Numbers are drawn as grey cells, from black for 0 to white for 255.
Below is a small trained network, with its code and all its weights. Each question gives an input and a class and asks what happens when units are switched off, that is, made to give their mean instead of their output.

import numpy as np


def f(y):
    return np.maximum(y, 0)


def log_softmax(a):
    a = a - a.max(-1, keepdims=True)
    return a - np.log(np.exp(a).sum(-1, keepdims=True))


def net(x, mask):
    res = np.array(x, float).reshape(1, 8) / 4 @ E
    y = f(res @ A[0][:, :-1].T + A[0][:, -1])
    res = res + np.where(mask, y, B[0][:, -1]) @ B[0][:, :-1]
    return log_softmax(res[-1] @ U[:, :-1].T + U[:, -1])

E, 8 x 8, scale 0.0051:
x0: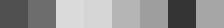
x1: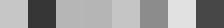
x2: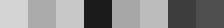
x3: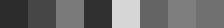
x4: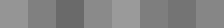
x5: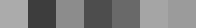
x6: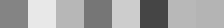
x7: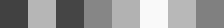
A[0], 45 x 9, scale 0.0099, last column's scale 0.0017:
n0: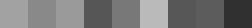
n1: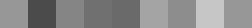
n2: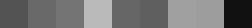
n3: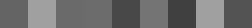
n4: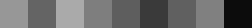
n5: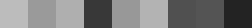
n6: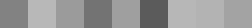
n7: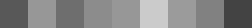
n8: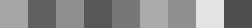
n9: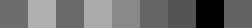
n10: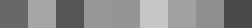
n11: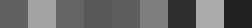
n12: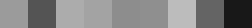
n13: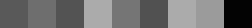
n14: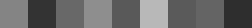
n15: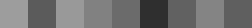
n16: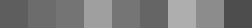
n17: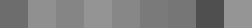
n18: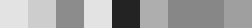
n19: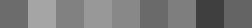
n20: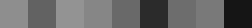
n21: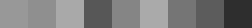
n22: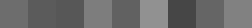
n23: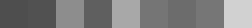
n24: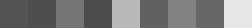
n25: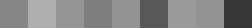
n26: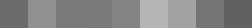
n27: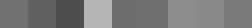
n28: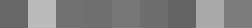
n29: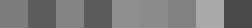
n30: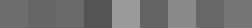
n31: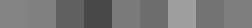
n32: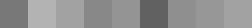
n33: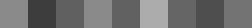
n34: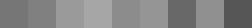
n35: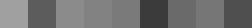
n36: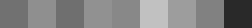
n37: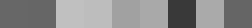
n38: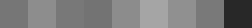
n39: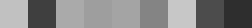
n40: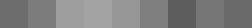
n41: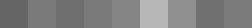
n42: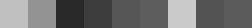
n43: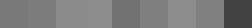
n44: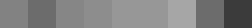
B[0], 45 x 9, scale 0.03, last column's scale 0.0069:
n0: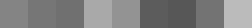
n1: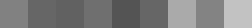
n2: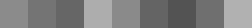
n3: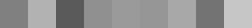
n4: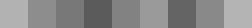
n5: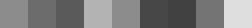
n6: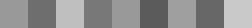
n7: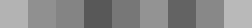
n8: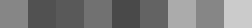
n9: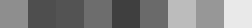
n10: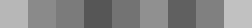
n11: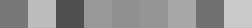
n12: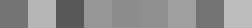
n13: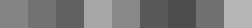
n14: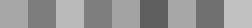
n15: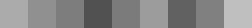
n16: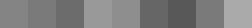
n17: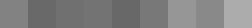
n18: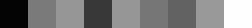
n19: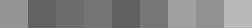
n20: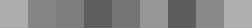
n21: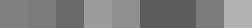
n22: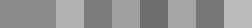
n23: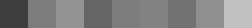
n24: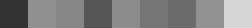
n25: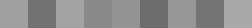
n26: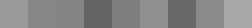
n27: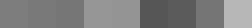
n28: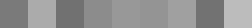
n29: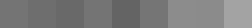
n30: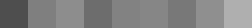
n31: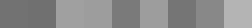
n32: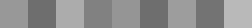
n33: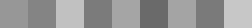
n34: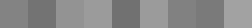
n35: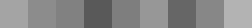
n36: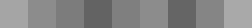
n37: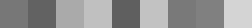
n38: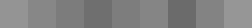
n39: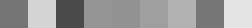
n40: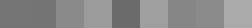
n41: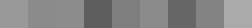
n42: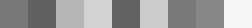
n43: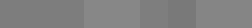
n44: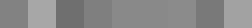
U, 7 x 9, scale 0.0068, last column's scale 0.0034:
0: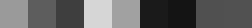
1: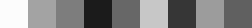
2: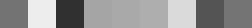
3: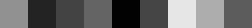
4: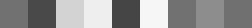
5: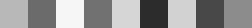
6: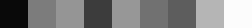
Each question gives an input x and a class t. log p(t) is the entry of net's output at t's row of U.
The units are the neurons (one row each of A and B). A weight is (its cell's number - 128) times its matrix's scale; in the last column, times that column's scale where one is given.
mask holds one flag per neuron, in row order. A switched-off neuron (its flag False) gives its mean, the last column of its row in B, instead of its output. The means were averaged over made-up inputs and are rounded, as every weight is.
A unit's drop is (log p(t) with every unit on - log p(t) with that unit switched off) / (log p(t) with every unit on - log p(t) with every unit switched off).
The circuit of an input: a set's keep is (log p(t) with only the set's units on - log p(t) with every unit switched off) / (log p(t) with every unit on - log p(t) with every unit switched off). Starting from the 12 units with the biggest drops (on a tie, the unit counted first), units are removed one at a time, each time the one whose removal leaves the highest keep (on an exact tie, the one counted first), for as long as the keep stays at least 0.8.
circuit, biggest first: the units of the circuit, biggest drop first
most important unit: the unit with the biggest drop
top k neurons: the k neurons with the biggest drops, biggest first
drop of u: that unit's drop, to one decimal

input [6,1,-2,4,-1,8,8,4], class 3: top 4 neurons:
(n8 n1 n29 n33)
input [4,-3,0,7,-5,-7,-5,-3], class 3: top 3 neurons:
(n9 n18 n19)
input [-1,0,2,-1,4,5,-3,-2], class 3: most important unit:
n8
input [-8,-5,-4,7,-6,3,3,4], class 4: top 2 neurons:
(n42 n18)
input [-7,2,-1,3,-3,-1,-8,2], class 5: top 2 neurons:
(n33 n14)
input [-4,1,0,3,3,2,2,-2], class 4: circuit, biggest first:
(n42 n31)
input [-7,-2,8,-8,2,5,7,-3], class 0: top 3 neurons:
(n5 n0 n21)
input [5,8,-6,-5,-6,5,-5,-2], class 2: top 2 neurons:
(n39 n12)
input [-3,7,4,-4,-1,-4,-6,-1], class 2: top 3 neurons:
(n39 n12 n6)
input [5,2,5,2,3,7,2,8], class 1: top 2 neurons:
(n7 n9)
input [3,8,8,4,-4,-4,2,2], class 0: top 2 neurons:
(n5 n21)
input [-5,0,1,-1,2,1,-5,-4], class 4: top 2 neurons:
(n42 n6)
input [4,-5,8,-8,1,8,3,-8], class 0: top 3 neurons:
(n5 n0 n9)
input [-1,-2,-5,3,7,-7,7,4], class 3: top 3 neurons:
(n9 n19 n33)
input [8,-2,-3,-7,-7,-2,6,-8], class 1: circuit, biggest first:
(n4)
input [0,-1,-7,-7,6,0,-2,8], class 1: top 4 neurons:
(n10 n7 n5 n36)
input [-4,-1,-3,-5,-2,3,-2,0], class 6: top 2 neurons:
(n18 n37)
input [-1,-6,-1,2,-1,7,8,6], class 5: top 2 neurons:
(n6 n9)
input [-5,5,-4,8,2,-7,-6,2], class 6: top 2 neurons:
(n24 n30)
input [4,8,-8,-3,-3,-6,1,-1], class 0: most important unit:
n2
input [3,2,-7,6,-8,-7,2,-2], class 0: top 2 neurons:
(n2 n13)
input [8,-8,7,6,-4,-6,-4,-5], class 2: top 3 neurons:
(n11 n3 n42)
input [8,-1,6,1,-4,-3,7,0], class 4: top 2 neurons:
(n37 n40)
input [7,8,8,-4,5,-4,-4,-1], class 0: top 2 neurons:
(n5 n0)
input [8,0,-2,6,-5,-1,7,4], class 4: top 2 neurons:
(n37 n18)
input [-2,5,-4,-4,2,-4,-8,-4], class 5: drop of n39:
0.0
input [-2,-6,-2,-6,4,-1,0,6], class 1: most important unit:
n10
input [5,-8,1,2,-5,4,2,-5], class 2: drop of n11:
0.2
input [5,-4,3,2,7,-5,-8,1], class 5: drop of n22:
0.2
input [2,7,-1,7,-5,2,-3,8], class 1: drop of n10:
0.1
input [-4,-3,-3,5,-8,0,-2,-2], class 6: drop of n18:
-0.1
